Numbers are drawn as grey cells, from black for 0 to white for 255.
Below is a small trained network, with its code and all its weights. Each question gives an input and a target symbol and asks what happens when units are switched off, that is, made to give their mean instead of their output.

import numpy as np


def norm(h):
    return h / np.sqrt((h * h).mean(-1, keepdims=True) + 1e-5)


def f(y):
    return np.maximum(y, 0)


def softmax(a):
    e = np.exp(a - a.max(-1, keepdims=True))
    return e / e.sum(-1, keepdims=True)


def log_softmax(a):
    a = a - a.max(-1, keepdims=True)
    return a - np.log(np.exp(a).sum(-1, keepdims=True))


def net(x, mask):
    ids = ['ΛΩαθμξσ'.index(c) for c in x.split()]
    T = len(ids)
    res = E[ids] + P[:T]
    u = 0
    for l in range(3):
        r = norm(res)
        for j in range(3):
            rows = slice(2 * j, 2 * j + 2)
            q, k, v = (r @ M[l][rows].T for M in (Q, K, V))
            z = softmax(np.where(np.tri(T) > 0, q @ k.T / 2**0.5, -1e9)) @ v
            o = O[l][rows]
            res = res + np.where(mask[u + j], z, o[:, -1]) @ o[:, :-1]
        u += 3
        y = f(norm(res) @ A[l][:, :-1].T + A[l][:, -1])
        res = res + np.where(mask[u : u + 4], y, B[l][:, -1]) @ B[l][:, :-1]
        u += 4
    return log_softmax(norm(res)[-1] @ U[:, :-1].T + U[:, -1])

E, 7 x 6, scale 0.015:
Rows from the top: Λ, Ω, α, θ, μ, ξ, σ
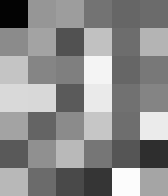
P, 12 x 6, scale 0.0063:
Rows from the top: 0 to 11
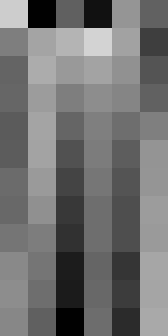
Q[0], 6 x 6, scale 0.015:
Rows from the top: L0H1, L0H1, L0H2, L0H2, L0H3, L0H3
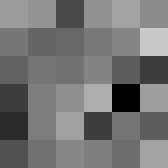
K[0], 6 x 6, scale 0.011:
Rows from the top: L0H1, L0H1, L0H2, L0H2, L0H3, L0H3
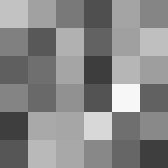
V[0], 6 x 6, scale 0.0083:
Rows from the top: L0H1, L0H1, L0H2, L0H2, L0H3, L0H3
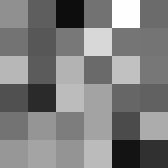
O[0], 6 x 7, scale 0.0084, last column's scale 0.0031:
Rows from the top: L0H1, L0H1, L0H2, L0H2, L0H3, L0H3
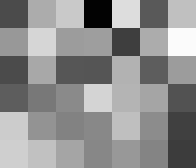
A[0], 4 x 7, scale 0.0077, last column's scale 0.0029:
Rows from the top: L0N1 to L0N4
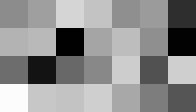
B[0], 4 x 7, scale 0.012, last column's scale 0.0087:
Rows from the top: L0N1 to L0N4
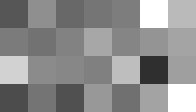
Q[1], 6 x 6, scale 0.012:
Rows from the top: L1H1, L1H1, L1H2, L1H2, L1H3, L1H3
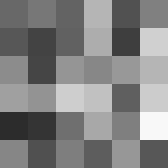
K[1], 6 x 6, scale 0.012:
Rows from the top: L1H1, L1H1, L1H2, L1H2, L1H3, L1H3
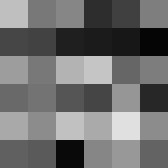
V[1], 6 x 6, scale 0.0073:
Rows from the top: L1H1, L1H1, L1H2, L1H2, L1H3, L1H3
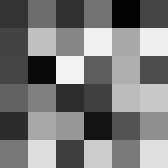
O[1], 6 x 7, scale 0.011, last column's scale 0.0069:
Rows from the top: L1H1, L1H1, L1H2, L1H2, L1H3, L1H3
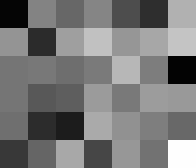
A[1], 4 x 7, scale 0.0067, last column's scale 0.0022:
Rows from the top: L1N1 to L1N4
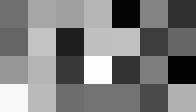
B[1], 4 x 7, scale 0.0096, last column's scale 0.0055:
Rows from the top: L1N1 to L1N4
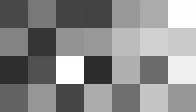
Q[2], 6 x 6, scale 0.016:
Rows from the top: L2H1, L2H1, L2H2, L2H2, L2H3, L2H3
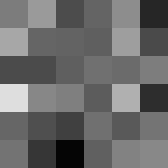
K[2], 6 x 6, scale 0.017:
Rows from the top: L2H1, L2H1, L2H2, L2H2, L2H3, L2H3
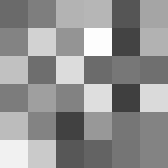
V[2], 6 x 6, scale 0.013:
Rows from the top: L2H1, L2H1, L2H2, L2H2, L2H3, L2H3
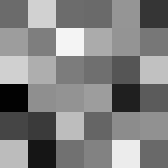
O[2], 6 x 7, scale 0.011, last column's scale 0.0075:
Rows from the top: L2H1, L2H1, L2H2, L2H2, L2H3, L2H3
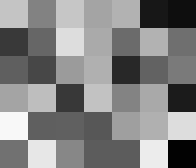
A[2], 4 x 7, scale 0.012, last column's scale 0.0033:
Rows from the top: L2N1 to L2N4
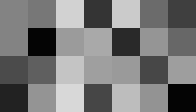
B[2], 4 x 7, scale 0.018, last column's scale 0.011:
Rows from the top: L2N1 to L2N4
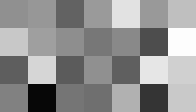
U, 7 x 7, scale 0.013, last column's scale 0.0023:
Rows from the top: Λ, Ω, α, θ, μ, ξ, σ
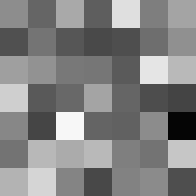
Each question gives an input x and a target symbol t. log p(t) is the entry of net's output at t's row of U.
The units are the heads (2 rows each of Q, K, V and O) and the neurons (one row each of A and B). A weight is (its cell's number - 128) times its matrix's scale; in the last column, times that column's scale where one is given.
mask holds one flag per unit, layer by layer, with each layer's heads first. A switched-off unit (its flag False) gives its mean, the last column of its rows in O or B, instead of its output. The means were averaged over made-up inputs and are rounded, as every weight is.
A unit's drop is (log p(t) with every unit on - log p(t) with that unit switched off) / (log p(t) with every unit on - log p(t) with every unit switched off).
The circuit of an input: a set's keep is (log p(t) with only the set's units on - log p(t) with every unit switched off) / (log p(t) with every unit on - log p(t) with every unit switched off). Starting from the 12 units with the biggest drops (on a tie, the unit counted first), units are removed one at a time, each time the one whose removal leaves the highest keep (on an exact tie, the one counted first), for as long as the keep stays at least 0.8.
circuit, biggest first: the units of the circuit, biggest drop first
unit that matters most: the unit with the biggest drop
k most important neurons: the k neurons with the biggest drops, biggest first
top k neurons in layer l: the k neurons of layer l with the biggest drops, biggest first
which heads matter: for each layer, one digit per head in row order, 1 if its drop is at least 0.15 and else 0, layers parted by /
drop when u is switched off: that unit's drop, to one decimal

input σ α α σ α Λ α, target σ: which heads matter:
111 / 100 / 101
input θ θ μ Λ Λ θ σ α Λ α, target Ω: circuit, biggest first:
L1H1, L0H2
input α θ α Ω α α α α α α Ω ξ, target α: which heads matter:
001 / 100 / 010
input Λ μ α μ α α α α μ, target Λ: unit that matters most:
L1H2
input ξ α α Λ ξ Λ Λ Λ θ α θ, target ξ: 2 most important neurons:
L0N4, L0N3
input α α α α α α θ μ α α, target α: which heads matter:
000 / 100 / 110
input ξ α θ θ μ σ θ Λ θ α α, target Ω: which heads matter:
010 / 000 / 000
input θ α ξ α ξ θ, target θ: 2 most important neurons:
L0N1, L0N4
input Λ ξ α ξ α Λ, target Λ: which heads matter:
010 / 010 / 000
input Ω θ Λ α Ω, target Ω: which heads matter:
111 / 101 / 111
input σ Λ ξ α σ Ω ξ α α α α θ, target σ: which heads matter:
111 / 101 / 101
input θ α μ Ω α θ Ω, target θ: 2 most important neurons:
L0N1, L0N4
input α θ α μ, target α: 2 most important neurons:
L0N4, L2N4
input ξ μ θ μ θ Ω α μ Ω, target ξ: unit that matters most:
L0H1
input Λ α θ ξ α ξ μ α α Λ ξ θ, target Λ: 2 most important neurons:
L0N3, L1N2
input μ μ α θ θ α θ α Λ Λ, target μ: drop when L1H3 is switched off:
0.1
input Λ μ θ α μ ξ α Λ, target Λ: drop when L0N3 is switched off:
1.0
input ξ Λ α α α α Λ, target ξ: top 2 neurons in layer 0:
L0N3, L0N4
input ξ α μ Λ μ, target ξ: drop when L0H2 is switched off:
0.2
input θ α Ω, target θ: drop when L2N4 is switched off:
0.0
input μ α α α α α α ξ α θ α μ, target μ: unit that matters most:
L0H3
